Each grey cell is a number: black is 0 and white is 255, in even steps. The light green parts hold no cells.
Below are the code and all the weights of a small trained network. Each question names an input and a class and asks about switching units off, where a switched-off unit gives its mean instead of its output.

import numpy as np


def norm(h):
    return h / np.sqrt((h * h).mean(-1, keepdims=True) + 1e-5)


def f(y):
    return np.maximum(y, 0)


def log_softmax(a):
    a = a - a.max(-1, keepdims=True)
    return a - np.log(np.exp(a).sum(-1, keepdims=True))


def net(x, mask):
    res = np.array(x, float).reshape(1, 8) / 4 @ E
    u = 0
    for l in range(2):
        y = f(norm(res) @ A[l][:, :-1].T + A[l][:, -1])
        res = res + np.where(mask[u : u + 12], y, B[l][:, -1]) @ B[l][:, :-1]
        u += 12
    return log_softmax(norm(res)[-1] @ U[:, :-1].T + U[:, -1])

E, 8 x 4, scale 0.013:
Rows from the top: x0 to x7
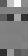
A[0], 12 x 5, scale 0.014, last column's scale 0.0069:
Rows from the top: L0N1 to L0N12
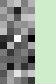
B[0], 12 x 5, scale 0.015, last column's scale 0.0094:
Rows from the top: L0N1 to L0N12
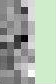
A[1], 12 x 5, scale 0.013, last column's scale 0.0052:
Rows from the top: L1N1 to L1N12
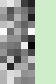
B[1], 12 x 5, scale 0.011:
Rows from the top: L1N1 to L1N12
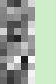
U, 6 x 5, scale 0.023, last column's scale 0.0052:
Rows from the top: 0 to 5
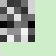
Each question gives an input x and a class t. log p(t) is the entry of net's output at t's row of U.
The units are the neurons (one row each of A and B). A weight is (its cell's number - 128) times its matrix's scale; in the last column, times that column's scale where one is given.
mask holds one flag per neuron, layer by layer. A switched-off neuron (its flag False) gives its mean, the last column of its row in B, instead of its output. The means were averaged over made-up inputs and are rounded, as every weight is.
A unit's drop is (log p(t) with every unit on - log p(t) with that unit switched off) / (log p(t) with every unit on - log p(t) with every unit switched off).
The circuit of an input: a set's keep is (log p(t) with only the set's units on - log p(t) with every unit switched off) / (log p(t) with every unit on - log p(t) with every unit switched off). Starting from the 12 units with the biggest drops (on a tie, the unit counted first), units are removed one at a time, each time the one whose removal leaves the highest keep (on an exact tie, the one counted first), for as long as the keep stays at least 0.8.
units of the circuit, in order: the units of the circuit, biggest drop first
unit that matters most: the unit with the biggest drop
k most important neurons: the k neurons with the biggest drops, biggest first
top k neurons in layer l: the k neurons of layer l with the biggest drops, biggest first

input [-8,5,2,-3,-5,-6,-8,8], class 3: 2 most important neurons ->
L0N6, L0N10
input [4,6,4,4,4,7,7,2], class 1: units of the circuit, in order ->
L0N6
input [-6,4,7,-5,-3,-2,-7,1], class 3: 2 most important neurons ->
L1N9, L1N5
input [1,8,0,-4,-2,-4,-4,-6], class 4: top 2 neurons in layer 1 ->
L1N9, L1N7
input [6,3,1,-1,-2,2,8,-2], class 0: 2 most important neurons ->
L0N6, L0N10
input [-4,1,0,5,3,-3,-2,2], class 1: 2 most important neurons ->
L0N2, L1N5
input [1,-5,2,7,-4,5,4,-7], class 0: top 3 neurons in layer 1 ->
L1N9, L1N11, L1N1
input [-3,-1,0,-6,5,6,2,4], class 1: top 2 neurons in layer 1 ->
L1N12, L1N11
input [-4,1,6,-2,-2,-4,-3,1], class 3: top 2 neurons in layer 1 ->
L1N9, L1N5
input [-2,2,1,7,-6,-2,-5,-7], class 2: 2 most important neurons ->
L0N6, L1N10
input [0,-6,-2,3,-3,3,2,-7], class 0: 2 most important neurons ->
L0N10, L1N11
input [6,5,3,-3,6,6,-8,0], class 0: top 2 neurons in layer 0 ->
L0N6, L0N7
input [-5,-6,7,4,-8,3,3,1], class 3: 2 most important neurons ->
L1N9, L1N5
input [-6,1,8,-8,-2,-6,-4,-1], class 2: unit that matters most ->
L0N7
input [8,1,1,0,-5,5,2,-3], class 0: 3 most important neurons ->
L0N6, L0N10, L1N11
